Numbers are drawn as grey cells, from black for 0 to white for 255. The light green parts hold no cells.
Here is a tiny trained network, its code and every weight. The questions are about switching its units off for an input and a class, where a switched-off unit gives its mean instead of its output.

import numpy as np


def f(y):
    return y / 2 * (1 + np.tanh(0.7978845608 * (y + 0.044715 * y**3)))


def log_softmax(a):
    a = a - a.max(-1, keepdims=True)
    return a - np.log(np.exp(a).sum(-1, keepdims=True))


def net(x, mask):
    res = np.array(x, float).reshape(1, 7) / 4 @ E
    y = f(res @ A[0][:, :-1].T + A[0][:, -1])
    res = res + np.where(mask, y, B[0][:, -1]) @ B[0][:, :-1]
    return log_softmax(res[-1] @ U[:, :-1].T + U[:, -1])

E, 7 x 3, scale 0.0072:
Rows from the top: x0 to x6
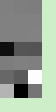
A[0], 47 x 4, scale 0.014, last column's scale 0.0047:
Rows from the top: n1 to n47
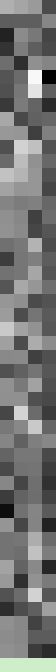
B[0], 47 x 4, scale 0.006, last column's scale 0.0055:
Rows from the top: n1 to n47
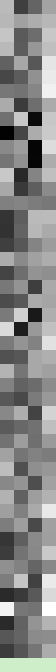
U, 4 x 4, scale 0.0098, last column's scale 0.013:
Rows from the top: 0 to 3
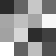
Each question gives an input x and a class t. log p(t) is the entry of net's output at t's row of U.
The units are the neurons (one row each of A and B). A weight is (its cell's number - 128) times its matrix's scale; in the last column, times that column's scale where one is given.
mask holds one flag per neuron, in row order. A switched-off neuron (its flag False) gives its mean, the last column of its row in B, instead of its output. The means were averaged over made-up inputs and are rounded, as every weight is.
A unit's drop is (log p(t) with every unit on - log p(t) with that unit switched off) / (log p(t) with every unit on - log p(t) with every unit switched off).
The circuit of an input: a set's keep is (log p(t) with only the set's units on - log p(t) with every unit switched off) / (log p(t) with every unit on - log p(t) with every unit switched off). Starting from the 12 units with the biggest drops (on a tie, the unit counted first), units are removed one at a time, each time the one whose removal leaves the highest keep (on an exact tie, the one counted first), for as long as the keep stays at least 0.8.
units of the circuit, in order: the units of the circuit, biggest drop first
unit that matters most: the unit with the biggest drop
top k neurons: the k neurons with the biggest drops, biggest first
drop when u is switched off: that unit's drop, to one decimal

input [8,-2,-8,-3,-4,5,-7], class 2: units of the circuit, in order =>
(n11, n12)
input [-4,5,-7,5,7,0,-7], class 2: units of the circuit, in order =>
(n11, n30)
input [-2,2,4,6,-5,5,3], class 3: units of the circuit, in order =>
(n44, n10)
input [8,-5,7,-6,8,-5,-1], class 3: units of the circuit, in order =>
(n24, n13)
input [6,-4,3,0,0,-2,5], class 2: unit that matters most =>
n9
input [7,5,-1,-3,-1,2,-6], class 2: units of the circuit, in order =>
(n11, n12)
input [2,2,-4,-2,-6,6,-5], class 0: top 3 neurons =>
(n6, n43, n44)
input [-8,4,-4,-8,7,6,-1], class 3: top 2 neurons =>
(n24, n13)
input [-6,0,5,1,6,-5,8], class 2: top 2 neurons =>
(n9, n23)
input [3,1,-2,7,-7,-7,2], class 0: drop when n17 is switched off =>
0.2
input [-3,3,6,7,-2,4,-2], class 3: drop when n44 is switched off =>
0.1
